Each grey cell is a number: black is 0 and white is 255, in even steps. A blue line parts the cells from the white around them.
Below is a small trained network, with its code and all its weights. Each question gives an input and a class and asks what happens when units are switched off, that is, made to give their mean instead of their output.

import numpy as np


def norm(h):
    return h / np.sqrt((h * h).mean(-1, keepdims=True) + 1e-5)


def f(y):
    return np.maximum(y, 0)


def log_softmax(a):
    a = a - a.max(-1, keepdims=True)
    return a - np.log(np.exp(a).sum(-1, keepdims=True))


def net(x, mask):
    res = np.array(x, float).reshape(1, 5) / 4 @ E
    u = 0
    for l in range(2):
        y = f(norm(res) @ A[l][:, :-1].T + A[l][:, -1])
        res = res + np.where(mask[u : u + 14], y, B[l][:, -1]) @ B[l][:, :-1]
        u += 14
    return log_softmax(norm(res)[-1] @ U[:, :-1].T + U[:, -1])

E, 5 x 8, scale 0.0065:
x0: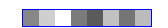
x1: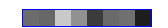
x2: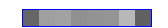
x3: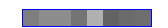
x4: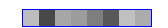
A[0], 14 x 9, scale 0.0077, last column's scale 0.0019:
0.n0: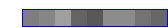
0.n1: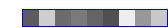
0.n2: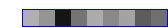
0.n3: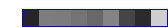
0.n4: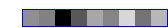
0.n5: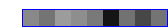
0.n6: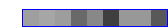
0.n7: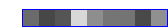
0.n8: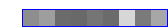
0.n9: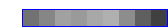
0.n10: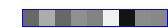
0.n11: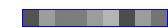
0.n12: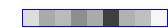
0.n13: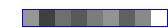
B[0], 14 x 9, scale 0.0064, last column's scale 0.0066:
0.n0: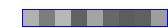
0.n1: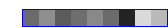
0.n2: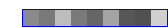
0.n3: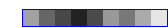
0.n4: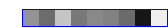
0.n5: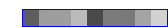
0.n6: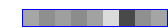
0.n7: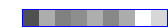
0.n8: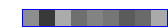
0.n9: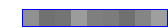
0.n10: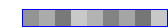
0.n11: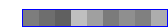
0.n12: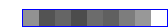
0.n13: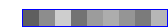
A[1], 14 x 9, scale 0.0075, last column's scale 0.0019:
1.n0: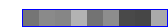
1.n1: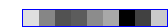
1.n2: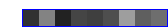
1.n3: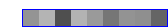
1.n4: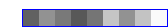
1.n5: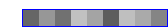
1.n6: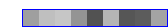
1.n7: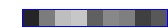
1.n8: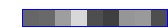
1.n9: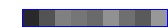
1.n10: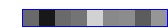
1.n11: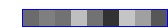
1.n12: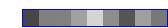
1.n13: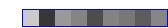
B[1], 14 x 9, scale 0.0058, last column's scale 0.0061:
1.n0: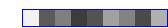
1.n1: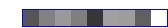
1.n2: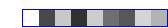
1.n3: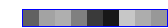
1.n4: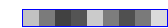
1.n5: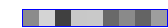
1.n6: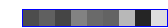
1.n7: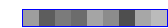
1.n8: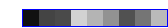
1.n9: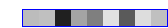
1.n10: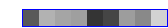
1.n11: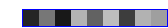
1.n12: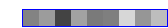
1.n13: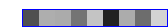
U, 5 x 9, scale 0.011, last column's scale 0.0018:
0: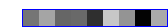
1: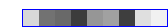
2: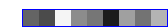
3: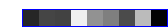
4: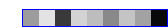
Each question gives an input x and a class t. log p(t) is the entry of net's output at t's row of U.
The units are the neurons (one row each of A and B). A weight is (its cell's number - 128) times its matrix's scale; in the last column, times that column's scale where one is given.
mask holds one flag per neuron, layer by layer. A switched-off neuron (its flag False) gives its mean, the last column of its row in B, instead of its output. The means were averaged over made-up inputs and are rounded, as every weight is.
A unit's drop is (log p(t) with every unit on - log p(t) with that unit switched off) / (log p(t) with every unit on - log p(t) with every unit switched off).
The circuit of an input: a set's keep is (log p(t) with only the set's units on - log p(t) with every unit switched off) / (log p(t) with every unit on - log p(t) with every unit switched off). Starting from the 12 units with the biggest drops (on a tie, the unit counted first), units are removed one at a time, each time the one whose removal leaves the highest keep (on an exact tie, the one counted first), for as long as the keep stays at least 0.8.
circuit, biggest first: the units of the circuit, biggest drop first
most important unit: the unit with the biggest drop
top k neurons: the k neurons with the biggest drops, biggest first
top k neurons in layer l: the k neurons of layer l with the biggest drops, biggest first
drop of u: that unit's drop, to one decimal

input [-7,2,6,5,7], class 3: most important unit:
0.n7
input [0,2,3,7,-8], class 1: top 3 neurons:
0.n3, 0.n4, 1.n2
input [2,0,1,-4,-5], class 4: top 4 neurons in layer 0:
0.n10, 0.n4, 0.n11, 0.n2
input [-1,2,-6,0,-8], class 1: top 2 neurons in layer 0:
0.n3, 0.n4
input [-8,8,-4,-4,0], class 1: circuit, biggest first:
1.n2, 0.n3
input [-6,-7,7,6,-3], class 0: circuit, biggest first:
0.n4, 0.n2
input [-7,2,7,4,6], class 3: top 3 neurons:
0.n7, 0.n5, 1.n11
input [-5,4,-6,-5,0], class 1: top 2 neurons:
0.n3, 1.n2
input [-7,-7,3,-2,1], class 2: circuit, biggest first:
0.n4, 1.n10
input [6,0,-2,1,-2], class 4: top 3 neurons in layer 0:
0.n10, 0.n4, 0.n2
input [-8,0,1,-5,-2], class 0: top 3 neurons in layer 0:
0.n4, 0.n2, 0.n12
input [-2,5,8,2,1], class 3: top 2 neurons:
0.n5, 1.n8
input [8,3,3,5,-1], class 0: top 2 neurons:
1.n6, 0.n7
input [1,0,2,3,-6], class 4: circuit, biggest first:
0.n10
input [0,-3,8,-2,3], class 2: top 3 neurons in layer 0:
0.n8, 0.n7, 0.n4
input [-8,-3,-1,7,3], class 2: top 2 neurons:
0.n4, 0.n2
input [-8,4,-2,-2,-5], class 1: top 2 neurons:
1.n2, 0.n7
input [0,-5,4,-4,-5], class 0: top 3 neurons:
0.n4, 0.n7, 0.n2
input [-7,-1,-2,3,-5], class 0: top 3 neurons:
0.n4, 0.n2, 1.n1
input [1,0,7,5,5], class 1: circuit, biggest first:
0.n1
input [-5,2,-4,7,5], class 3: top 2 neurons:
0.n5, 0.n7
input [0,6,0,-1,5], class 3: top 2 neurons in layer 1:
1.n8, 1.n11
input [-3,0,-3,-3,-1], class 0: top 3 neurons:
0.n4, 0.n2, 1.n6
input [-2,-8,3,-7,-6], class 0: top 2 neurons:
0.n4, 0.n2
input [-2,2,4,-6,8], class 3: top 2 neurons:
1.n11, 1.n8
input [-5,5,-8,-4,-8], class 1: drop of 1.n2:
0.2
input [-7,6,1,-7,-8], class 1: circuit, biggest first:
1.n2
